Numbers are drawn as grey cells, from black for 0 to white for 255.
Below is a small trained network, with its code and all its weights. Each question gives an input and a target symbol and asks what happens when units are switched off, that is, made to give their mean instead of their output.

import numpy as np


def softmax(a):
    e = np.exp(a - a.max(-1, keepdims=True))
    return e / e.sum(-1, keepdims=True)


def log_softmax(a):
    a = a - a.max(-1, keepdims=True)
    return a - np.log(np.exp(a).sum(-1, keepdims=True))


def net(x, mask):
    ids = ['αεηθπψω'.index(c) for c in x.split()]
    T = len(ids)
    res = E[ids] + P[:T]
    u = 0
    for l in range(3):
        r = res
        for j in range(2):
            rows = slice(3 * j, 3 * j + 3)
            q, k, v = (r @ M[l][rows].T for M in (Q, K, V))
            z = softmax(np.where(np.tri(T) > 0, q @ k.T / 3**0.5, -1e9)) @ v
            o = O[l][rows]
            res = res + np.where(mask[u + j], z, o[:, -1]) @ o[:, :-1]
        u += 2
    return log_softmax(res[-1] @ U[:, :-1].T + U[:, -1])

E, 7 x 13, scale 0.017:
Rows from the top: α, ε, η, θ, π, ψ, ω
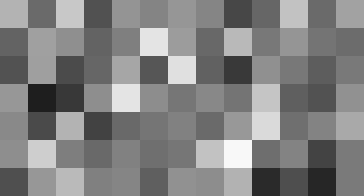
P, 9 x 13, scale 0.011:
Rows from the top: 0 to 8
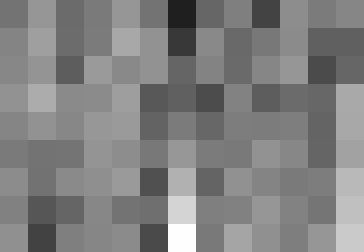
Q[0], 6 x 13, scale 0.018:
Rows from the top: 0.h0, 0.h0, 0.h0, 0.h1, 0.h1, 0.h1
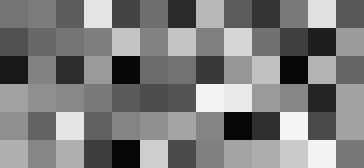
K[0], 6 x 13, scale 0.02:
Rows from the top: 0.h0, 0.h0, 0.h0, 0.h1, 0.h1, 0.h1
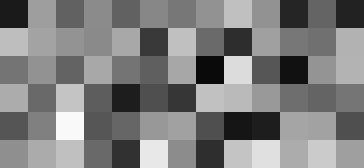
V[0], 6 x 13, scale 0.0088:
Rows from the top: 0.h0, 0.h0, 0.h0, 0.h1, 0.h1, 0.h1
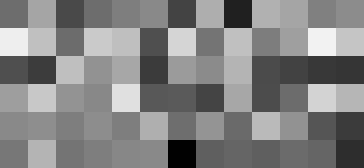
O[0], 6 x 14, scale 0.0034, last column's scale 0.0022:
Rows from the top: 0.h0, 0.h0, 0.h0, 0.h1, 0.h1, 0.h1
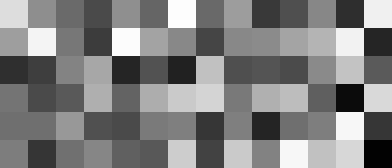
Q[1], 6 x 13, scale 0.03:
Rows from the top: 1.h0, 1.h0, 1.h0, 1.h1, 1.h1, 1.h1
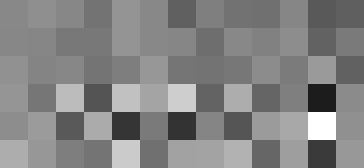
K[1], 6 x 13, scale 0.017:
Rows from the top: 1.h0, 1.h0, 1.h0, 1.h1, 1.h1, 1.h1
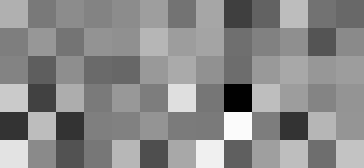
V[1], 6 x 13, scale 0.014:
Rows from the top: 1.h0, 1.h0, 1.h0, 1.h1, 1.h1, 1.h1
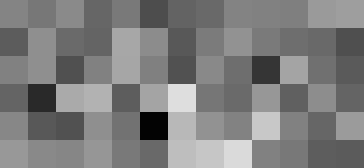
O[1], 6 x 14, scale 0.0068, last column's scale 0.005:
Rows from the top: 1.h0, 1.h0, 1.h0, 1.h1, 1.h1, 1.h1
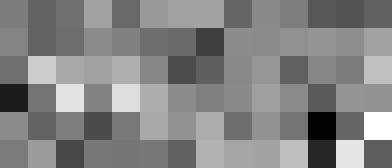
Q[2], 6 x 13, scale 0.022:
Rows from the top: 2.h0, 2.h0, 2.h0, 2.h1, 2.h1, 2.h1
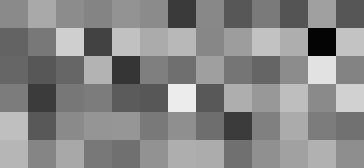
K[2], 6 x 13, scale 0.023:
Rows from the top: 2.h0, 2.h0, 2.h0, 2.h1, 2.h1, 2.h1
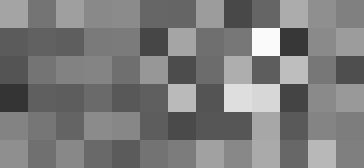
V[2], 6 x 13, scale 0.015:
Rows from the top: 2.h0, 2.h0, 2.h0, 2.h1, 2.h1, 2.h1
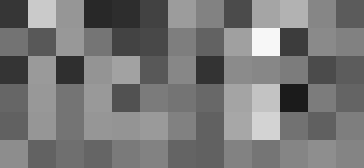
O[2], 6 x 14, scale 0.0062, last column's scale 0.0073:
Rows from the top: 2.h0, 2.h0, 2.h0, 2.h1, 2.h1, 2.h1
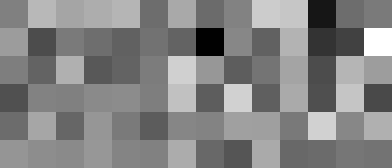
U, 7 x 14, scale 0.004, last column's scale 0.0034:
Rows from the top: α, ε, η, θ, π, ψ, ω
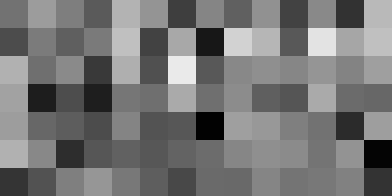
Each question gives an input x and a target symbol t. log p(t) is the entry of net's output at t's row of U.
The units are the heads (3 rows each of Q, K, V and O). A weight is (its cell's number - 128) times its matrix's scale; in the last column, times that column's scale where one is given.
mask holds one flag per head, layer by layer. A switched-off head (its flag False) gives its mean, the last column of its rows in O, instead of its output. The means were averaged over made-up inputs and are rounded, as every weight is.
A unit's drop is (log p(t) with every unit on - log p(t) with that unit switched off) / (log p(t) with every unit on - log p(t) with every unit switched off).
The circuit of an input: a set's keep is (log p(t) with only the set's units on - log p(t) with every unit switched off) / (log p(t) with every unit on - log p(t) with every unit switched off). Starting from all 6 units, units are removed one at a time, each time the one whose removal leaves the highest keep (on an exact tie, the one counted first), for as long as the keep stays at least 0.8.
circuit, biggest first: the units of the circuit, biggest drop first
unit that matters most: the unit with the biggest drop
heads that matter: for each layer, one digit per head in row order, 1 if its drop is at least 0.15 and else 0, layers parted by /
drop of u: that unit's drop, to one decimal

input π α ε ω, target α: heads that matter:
00 / 11 / 11
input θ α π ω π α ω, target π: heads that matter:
00 / 00 / 10
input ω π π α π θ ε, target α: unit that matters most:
0.h1
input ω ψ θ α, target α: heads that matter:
10 / 11 / 11
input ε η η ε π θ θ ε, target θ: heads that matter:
00 / 00 / 10
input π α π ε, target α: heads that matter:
00 / 11 / 11
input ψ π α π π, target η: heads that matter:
01 / 11 / 11
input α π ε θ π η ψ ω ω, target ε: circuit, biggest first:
1.h1, 2.h0
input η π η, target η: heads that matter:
00 / 00 / 10
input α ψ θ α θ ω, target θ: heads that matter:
01 / 00 / 10
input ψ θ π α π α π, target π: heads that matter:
00 / 10 / 10
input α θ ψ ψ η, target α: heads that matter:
01 / 11 / 11
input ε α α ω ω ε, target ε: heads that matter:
01 / 01 / 01
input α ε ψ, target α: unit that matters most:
1.h0
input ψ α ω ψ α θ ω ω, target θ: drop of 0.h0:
-0.1
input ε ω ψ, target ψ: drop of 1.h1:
0.9
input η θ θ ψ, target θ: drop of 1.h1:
0.0
